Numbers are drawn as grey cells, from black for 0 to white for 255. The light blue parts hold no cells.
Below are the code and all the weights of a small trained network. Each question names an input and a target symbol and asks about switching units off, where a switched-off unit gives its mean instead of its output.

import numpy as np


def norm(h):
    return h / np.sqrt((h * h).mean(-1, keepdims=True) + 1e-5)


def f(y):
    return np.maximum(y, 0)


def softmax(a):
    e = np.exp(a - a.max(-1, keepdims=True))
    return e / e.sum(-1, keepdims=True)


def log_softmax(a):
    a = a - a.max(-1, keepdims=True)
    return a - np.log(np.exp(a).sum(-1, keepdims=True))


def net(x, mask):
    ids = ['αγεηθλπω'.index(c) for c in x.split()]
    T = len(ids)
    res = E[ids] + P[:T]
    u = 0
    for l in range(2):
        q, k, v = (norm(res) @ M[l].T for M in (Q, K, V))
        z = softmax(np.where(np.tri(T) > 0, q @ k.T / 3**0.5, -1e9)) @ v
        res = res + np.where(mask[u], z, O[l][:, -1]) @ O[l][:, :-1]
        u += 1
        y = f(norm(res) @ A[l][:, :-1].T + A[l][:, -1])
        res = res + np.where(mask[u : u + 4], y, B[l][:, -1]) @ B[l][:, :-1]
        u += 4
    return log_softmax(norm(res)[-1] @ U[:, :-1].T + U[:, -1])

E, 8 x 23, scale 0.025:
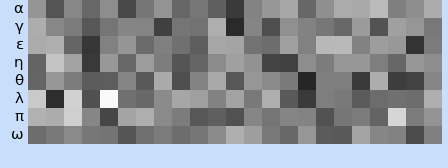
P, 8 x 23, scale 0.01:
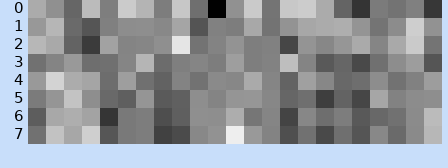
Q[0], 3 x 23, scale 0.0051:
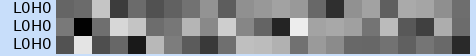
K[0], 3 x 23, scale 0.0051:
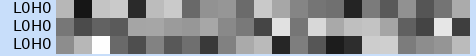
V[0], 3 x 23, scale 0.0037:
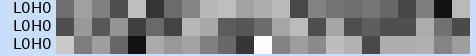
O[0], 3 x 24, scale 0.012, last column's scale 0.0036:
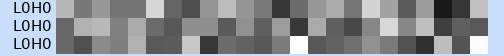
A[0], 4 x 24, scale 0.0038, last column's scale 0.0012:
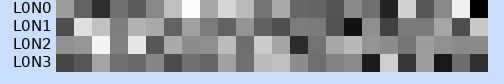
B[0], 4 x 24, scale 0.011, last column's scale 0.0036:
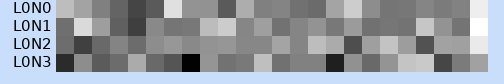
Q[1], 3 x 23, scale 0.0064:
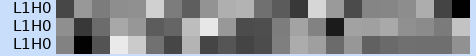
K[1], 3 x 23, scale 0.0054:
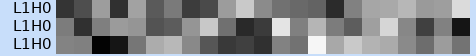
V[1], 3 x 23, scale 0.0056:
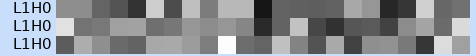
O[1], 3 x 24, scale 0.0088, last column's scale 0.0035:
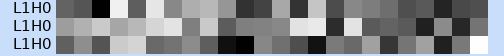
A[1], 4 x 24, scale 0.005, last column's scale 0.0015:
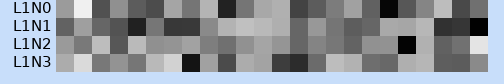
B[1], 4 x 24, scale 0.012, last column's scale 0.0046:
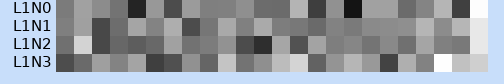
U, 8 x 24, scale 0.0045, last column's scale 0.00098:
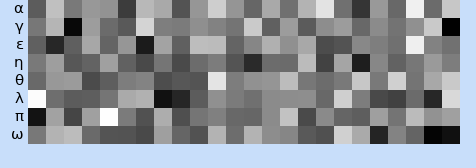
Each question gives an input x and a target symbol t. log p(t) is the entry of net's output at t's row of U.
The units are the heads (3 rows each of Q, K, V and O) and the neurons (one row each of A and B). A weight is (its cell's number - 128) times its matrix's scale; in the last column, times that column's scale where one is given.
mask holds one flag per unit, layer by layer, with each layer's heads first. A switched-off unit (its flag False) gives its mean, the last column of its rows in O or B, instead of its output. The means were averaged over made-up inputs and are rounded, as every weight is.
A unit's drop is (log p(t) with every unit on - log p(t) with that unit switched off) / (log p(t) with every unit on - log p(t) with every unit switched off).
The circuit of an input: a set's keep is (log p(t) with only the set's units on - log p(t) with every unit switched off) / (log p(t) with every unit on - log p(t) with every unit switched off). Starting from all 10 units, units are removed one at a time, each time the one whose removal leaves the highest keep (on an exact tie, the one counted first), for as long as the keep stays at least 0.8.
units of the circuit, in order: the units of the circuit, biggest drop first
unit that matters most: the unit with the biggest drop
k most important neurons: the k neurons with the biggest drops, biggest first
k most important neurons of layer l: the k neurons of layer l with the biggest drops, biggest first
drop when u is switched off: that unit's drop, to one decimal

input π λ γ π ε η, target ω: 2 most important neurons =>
[L0N2; L1N0]
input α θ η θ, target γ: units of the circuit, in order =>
[L1H0; L0H0; L1N1]
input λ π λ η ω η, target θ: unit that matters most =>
L0N3
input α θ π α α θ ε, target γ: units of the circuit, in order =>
[L1H0; L0H0; L1N3]
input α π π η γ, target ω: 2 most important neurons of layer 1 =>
[L1N0; L1N1]
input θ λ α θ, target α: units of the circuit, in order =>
[L0H0; L1N3; L0N0]
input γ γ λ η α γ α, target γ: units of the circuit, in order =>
[L1H0; L0H0]
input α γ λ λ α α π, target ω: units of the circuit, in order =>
[L0H0; L1N0; L1H0]
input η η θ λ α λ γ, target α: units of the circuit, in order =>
[L1N3; L1H0]
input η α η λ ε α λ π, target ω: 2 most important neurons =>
[L1N0; L0N1]
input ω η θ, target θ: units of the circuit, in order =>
[L0N3; L1H0; L0H0]
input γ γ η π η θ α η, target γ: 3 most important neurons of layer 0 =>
[L0N2; L0N1; L0N0]
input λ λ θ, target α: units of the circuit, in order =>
[L0N0; L1H0]
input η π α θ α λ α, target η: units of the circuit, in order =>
[L1H0; L0N2]
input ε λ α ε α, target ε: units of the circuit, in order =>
[L1H0]
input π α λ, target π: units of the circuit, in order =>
[L0H0; L1H0; L0N1]
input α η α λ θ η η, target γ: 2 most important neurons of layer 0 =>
[L0N2; L0N1]
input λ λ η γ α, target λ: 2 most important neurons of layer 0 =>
[L0N1; L0N0]
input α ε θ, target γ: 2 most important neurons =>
[L1N1; L1N3]
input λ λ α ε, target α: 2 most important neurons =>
[L1N3; L0N2]
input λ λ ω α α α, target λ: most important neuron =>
[L1N3]
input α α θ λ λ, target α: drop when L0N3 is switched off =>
0.0
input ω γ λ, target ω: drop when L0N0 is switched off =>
0.1
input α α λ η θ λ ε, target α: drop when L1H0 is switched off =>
0.2
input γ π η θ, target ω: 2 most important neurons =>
[L1N0; L0N0]
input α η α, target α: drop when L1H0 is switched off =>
0.3
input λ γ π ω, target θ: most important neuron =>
[L0N3]
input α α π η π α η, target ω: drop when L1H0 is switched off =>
0.3
